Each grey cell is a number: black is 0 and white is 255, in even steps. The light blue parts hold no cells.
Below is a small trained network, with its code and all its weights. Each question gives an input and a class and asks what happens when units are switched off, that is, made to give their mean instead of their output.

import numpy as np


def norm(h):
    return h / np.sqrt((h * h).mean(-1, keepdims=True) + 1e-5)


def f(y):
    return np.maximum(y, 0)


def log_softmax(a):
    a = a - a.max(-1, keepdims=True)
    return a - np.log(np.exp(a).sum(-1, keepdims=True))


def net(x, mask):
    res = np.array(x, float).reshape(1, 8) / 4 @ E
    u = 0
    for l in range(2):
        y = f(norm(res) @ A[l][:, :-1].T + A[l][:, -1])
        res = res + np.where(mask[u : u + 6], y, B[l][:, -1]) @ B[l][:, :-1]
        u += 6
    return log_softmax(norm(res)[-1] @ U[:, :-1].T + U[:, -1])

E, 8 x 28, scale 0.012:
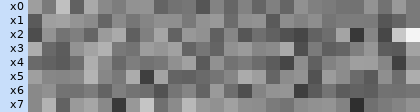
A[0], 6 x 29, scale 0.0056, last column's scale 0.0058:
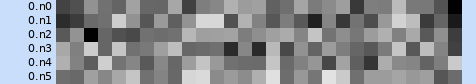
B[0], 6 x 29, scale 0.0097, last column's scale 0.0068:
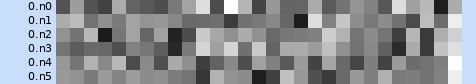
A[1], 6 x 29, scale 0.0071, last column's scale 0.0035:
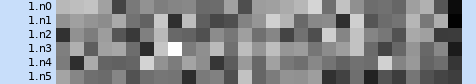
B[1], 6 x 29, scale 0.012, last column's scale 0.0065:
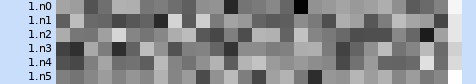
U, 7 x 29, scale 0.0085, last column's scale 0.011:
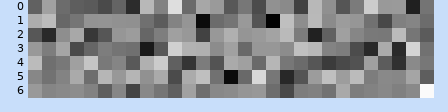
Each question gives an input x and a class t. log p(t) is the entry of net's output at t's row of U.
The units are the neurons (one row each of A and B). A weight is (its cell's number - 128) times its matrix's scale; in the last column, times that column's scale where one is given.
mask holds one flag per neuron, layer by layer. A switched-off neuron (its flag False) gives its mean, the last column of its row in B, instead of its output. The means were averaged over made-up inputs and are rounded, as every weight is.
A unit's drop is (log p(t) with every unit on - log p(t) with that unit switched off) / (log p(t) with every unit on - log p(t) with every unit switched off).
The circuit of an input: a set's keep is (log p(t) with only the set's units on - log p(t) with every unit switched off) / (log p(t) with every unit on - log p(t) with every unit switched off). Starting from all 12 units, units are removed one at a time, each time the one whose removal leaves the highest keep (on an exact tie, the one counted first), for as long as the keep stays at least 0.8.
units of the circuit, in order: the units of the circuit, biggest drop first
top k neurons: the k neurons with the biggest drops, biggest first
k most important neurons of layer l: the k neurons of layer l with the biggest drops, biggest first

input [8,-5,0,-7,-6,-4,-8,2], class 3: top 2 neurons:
(0.n3, 0.n1)
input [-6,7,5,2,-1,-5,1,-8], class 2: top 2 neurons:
(1.n4, 0.n3)
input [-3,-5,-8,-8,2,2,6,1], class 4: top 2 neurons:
(1.n2, 0.n5)
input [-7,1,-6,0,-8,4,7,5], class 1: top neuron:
(1.n0)
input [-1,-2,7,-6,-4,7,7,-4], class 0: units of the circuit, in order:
(1.n1, 0.n5, 0.n3)
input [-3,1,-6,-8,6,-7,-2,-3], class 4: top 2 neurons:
(1.n2, 1.n1)
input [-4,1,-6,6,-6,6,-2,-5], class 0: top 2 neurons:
(1.n1, 0.n1)
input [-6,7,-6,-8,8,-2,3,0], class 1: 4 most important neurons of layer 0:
(0.n1, 0.n2, 0.n4, 0.n3)
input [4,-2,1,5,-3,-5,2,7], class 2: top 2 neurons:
(1.n3, 1.n1)
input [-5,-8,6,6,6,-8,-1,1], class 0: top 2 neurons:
(0.n0, 1.n2)
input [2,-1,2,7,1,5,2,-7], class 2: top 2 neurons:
(1.n4, 1.n2)
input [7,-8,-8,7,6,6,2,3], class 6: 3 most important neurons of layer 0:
(0.n4, 0.n2, 0.n0)
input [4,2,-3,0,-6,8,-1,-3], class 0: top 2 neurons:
(1.n1, 0.n1)
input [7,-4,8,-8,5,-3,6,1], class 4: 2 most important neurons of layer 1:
(1.n2, 1.n0)
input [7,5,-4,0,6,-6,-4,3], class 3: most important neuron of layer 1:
(1.n1)
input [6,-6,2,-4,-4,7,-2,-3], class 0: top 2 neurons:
(1.n1, 0.n2)
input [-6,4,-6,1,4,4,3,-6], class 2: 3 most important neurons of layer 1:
(1.n4, 1.n0, 1.n2)
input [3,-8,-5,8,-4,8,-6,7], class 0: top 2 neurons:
(1.n1, 1.n2)
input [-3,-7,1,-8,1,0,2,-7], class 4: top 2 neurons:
(1.n2, 1.n3)
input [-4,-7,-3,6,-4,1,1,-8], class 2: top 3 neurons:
(1.n4, 0.n1, 1.n2)
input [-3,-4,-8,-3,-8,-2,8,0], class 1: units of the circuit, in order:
(1.n0)
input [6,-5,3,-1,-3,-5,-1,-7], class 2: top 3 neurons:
(1.n4, 1.n1, 0.n2)
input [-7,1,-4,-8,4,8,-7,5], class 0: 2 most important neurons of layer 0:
(0.n3, 0.n4)
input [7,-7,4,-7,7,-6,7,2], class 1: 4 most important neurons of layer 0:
(0.n1, 0.n5, 0.n4, 0.n2)
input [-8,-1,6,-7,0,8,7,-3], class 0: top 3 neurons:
(1.n1, 0.n3, 0.n5)
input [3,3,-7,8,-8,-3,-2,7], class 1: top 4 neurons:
(1.n0, 1.n2, 1.n4, 1.n3)
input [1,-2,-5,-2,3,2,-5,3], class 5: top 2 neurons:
(0.n5, 1.n0)
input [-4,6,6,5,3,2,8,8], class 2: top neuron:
(1.n3)
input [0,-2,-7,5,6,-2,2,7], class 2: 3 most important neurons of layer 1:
(1.n3, 1.n0, 1.n2)
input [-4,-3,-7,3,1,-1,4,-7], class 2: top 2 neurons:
(1.n4, 0.n5)
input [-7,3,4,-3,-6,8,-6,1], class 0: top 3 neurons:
(1.n1, 0.n3, 0.n1)
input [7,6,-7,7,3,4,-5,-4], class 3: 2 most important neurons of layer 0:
(0.n3, 0.n0)
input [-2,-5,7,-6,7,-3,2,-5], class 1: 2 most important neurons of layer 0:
(0.n1, 0.n4)
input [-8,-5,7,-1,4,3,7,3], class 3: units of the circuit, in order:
(0.n2)
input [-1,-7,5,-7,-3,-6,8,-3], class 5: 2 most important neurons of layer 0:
(0.n4, 0.n3)
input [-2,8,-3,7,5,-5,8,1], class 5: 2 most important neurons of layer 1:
(1.n5, 1.n2)
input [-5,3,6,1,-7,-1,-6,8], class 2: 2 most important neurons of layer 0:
(0.n1, 0.n3)
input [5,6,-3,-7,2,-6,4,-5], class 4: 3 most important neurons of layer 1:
(1.n2, 1.n1, 1.n3)
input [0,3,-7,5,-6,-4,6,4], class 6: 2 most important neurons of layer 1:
(1.n5, 1.n2)
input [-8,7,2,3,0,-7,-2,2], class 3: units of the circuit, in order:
(0.n2)
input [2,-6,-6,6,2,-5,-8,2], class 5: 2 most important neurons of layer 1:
(1.n2, 1.n1)
